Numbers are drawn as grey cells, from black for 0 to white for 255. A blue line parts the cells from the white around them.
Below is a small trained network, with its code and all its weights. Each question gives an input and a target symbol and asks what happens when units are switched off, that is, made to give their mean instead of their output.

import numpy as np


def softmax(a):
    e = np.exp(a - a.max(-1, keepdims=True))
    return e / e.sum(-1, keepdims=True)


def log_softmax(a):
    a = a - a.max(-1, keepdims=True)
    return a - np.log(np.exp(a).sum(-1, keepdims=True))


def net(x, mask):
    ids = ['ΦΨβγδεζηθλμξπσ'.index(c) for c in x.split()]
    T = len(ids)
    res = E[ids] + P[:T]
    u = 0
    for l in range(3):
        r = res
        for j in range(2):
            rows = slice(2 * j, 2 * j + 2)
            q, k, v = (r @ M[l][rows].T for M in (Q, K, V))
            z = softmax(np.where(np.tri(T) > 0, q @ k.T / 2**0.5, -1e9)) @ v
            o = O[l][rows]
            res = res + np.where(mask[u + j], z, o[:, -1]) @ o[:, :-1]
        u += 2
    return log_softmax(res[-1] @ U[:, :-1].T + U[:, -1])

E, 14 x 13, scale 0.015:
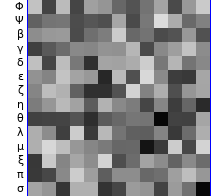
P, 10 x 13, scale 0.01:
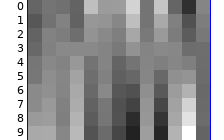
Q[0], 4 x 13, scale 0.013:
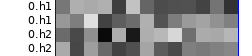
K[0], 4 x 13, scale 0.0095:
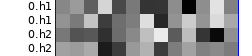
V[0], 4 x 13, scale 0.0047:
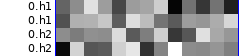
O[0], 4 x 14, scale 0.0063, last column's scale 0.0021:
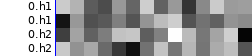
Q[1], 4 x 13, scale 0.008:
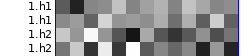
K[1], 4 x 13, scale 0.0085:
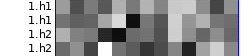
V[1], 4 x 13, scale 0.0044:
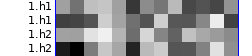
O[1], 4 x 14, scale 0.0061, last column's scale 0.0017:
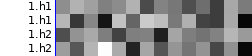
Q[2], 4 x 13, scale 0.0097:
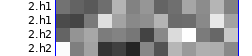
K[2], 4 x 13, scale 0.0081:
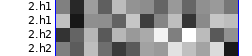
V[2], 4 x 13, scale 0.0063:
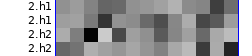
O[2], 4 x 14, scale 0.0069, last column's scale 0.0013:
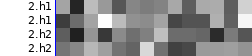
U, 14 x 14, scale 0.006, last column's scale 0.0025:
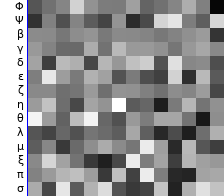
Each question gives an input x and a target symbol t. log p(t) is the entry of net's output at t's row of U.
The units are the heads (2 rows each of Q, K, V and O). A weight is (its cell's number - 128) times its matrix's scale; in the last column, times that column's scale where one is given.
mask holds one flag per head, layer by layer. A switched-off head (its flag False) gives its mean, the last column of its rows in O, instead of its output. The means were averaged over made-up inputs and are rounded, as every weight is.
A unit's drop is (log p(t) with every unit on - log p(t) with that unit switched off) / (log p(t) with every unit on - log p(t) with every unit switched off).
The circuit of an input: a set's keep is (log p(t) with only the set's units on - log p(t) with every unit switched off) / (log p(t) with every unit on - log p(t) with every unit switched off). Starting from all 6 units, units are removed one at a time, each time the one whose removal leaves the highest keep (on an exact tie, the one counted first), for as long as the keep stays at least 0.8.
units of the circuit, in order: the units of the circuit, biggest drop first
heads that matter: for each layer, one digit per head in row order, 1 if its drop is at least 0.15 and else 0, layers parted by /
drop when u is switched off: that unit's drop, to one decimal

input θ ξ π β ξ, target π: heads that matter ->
10 / 01 / 00
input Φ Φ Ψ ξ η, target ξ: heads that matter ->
01 / 00 / 00
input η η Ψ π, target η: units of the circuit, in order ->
0.h1
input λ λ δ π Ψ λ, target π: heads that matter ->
01 / 01 / 00
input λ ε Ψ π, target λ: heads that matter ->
00 / 00 / 01
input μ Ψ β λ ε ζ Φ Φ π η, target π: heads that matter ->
00 / 01 / 00
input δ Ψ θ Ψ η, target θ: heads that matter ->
00 / 01 / 01
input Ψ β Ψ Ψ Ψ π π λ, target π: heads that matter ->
00 / 01 / 00
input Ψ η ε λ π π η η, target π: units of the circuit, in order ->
1.h2, 0.h2
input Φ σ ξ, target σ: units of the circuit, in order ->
0.h1, 1.h1
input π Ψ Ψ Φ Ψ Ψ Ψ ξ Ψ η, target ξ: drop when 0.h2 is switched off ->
1.1
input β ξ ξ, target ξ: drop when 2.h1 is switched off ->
0.0
